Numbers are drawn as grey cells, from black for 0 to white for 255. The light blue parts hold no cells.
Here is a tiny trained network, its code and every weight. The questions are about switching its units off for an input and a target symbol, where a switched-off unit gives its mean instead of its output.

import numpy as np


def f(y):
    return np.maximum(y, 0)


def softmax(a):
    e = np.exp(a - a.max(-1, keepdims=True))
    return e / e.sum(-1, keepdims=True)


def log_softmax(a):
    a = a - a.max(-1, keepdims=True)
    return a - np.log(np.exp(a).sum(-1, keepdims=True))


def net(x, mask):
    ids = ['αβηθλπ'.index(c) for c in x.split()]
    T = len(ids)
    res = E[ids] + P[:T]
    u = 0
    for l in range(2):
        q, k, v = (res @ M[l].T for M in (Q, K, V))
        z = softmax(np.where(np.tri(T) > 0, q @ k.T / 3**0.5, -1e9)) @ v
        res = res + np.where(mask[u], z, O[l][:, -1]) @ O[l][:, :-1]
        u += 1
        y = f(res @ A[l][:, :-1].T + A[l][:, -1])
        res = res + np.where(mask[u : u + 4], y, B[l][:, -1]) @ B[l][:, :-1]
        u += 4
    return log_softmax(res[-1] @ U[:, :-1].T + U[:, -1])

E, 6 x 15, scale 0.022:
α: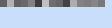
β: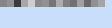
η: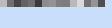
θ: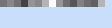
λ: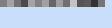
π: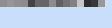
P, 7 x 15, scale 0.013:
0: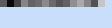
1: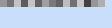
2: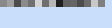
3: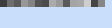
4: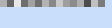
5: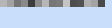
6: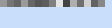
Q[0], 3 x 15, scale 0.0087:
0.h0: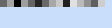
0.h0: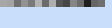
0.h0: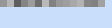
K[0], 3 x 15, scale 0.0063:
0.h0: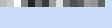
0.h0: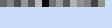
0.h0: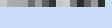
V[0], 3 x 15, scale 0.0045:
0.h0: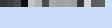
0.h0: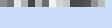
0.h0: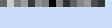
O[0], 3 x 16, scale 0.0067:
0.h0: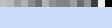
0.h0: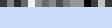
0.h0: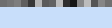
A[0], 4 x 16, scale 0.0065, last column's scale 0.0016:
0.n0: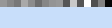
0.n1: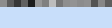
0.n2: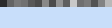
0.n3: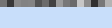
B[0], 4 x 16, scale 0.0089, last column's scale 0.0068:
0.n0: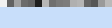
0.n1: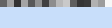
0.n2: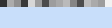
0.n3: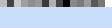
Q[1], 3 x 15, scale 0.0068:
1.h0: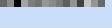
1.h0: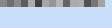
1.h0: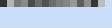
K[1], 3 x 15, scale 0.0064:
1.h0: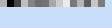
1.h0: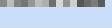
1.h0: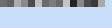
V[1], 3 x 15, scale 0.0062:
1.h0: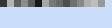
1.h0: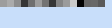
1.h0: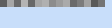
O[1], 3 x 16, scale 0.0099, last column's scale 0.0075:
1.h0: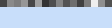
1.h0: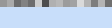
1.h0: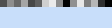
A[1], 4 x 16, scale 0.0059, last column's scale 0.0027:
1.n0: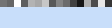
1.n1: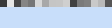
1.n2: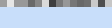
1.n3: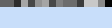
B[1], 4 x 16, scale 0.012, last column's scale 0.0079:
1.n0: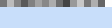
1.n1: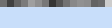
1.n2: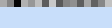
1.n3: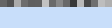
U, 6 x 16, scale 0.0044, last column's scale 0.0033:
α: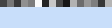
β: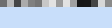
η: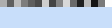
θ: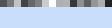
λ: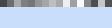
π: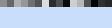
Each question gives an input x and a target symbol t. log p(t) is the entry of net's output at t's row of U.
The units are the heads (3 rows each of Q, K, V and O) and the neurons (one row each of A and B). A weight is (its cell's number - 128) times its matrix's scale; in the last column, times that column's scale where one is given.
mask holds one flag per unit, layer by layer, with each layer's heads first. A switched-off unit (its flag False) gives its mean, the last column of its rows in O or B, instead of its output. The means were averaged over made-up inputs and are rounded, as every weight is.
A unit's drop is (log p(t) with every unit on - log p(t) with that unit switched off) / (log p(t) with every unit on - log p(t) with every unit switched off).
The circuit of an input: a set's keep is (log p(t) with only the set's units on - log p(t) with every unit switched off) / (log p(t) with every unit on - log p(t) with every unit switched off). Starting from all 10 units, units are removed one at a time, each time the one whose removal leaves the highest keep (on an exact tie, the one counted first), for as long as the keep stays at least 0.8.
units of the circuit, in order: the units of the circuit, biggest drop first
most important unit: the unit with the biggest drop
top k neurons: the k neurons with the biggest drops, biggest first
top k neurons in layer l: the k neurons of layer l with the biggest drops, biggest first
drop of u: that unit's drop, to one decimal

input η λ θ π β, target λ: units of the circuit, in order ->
[1.h0]
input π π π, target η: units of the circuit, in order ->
[1.h0 0.n3]
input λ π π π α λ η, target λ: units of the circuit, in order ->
[1.h0 0.n0 0.h0]
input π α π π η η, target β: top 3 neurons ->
[1.n2 0.n3 0.n2]
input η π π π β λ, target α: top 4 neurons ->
[1.n0 1.n2 0.n1 1.n3]
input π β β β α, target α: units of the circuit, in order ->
[1.n2 1.h0]
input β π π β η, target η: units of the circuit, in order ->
[1.h0 1.n0]
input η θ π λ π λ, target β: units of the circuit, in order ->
[0.n3 1.n2]
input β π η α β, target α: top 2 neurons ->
[1.n1 1.n2]
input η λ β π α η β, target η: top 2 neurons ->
[1.n0 0.n0]
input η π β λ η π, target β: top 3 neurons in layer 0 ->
[0.n1 0.n3 0.n0]
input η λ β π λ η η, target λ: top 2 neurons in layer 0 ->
[0.n0 0.n3]
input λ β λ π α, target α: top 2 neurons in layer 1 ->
[1.n2 1.n1]
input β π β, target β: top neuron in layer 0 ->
[0.n2]
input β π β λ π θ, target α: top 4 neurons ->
[1.n1 1.n2 1.n0 0.n0]
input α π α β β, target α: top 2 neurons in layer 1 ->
[1.n1 1.n2]
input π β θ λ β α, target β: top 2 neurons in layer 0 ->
[0.n3 0.n0]
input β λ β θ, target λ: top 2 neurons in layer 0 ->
[0.n0 0.n3]
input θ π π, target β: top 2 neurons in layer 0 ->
[0.n3 0.n1]
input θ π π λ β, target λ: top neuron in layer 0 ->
[0.n2]
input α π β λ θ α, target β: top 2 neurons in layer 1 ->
[1.n2 1.n3]
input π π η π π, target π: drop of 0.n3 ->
0.2
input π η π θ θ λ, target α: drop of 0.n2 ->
0.0
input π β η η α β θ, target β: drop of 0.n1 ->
0.1
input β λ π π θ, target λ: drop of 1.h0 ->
0.7
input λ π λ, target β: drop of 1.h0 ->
0.3
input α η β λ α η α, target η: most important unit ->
1.n0
